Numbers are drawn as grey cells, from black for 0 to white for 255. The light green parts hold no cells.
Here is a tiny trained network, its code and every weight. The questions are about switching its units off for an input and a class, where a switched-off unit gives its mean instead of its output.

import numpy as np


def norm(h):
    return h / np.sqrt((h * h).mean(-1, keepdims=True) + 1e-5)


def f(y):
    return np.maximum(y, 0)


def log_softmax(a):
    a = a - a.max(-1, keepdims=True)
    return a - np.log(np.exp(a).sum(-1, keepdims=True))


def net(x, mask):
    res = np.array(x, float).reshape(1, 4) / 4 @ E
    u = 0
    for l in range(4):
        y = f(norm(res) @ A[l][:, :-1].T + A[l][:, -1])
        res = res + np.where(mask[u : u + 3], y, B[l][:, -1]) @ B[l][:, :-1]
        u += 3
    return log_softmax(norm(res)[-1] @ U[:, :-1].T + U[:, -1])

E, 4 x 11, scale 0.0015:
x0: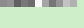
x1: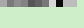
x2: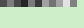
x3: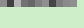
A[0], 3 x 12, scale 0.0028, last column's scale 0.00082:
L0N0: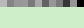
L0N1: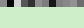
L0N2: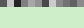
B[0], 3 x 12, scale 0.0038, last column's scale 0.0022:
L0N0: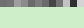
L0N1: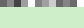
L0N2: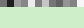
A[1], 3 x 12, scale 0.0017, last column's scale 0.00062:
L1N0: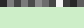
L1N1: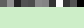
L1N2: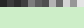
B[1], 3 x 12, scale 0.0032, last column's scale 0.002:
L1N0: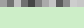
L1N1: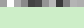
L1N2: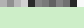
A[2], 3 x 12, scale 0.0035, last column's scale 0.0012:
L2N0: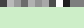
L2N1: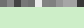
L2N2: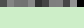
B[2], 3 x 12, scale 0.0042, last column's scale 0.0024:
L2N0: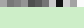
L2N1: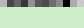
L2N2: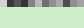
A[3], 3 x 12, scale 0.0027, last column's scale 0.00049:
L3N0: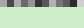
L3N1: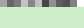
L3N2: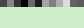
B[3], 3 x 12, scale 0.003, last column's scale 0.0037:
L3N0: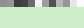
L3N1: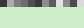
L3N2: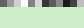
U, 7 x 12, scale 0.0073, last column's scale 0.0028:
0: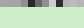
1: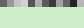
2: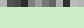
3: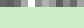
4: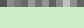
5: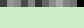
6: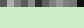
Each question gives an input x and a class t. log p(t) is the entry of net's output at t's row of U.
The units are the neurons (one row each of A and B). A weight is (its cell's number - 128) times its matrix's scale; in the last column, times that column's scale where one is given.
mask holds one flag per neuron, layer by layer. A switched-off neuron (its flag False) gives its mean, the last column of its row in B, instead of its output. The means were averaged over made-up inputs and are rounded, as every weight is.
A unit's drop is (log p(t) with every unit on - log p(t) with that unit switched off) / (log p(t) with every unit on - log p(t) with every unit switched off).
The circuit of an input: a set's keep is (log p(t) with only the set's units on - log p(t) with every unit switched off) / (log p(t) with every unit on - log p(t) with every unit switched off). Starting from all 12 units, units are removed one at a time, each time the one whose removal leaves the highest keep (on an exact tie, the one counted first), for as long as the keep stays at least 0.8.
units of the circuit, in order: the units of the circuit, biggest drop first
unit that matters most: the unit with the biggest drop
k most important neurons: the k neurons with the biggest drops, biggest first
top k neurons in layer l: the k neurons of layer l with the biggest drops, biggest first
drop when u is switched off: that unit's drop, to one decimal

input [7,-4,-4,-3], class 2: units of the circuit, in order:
L2N1
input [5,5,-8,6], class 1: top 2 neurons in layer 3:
L3N1; L3N0
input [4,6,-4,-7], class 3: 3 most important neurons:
L0N2; L2N0; L1N0
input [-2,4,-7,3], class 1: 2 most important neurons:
L2N0; L3N1
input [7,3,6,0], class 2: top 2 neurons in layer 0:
L0N0; L0N2
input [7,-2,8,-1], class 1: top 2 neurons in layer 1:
L1N2; L1N1
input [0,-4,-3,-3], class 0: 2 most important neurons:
L2N0; L0N1
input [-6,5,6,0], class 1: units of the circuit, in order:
L3N2; L2N0
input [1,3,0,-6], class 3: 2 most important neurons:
L0N2; L2N0
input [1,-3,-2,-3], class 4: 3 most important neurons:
L0N2; L0N1; L3N2
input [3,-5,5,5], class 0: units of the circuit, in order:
L2N0; L0N2
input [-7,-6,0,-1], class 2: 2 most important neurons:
L2N2; L3N0
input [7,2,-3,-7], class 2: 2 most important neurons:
L2N1; L0N1
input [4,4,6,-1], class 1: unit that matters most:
L3N2
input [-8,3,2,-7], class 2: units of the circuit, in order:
L3N0; L2N2
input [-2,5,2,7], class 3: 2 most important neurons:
L0N1; L2N0
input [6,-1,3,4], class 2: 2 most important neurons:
L2N1; L0N2
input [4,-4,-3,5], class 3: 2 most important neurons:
L0N1; L3N0
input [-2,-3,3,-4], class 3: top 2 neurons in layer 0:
L0N2; L0N0
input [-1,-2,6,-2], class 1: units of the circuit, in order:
L3N2
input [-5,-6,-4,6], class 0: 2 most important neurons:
L2N0; L0N2
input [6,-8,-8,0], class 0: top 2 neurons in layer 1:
L1N2; L1N1
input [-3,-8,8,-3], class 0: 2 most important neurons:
L2N0; L0N0
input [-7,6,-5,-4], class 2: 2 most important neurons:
L2N0; L3N0
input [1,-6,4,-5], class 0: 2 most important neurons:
L2N0; L0N1
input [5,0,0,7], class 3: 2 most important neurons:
L0N1; L3N0
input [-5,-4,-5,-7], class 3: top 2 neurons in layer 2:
L2N1; L2N0
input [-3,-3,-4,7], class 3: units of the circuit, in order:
L0N1
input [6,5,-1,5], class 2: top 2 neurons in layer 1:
L1N1; L1N0
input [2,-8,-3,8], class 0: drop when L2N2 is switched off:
0.0
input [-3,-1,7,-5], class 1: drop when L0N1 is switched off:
0.1
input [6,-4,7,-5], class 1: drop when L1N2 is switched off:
0.1
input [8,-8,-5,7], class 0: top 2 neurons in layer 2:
L2N0; L2N2
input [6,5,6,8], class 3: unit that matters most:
L0N1
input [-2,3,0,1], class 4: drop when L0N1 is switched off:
-0.1
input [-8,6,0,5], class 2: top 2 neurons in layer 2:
L2N0; L2N2
